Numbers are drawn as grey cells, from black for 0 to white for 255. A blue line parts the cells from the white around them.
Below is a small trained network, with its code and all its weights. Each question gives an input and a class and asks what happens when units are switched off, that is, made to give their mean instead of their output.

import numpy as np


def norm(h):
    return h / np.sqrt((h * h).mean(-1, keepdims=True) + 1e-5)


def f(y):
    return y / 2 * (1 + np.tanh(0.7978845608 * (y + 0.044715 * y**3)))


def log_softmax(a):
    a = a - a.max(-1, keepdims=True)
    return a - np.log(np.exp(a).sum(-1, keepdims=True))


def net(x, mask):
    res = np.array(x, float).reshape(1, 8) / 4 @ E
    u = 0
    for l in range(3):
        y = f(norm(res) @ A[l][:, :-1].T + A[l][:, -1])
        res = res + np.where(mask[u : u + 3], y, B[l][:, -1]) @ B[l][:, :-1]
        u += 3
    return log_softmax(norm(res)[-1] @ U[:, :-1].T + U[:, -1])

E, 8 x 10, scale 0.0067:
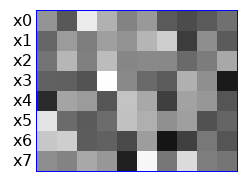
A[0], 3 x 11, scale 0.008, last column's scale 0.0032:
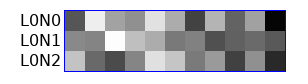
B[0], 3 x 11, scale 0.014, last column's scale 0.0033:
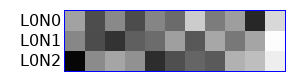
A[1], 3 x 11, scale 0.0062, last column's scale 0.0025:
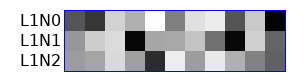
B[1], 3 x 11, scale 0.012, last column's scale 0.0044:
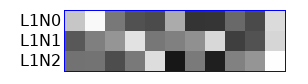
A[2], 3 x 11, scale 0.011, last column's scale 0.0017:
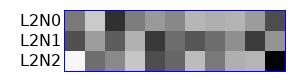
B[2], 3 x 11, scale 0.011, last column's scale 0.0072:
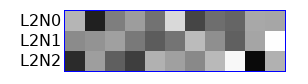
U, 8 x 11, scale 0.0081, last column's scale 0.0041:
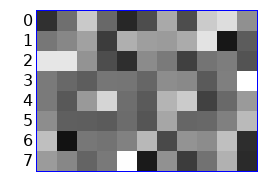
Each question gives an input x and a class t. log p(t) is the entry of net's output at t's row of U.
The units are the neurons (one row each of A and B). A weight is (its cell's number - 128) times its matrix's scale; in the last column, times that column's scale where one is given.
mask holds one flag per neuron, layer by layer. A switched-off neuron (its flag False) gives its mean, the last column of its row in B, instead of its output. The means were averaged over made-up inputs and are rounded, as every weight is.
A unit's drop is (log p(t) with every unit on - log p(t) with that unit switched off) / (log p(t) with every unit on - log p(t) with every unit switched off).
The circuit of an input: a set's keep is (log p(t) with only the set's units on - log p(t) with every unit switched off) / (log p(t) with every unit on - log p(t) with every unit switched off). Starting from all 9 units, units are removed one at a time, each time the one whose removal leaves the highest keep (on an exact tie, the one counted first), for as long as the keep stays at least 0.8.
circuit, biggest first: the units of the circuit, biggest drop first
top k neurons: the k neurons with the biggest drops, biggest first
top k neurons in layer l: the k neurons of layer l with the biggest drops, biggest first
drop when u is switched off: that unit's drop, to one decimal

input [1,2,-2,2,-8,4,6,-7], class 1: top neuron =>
L2N2
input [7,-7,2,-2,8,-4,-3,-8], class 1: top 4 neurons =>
L0N0, L1N2, L0N2, L2N1
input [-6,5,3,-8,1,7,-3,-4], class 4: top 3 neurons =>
L1N1, L0N1, L1N2
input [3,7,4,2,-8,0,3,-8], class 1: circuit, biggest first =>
L2N2, L1N2
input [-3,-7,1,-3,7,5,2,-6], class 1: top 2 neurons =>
L0N0, L1N2
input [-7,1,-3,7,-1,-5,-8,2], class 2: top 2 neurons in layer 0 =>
L0N2, L0N1
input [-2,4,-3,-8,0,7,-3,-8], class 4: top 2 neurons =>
L1N1, L1N2
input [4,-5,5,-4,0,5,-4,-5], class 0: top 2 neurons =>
L0N2, L1N2
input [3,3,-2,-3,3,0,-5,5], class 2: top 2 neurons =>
L1N0, L0N2
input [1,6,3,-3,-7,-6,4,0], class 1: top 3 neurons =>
L2N2, L0N2, L1N0
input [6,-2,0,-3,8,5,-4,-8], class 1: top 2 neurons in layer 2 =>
L2N1, L2N0
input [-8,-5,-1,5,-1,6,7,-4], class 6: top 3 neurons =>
L2N0, L1N0, L1N2
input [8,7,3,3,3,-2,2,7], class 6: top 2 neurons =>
L0N1, L0N2
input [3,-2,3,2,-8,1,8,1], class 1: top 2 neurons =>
L2N2, L1N0
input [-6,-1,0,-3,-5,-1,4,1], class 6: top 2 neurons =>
L2N0, L0N0
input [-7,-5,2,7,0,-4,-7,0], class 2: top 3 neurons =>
L1N0, L0N2, L0N1
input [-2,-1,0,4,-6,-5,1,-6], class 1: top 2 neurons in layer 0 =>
L0N2, L0N1
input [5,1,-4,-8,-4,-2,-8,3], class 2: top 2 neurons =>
L1N0, L0N2
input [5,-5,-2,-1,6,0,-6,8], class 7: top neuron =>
L1N2
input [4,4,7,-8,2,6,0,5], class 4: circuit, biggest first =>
L1N1
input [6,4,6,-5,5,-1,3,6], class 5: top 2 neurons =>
L1N2, L0N0
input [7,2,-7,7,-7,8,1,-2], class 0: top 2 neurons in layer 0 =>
L0N2, L0N0
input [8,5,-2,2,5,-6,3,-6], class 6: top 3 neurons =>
L0N1, L0N2, L1N2
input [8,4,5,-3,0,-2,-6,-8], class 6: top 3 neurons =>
L0N1, L1N2, L2N1
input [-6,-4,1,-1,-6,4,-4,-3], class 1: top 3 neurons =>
L2N2, L1N2, L0N1
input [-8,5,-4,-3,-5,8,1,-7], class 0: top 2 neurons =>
L0N2, L0N1
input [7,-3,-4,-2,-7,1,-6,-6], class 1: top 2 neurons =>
L2N2, L1N2
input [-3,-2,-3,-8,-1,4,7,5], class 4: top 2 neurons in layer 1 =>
L1N1, L1N0
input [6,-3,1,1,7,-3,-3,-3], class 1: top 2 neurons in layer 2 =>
L2N0, L2N1
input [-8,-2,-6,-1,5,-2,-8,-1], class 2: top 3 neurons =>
L1N0, L0N1, L0N2
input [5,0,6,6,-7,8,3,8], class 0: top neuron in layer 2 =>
L2N1
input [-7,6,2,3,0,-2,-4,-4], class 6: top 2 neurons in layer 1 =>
L1N2, L1N1
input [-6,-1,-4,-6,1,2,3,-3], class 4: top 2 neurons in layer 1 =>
L1N1, L1N2
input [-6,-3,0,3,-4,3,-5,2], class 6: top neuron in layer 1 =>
L1N1
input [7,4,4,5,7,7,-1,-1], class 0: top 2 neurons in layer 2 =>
L2N2, L2N0
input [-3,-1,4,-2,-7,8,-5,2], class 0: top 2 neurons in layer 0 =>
L0N2, L0N0
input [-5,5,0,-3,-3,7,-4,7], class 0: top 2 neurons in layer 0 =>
L0N2, L0N1
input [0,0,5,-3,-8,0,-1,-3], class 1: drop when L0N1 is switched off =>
0.0
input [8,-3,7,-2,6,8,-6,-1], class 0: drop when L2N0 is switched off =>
0.1
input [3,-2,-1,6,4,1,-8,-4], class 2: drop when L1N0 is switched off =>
1.0
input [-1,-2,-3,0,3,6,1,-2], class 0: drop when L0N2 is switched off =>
1.0
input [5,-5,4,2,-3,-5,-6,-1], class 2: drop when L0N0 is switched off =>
-0.1
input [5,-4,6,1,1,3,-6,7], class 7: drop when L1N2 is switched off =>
1.0
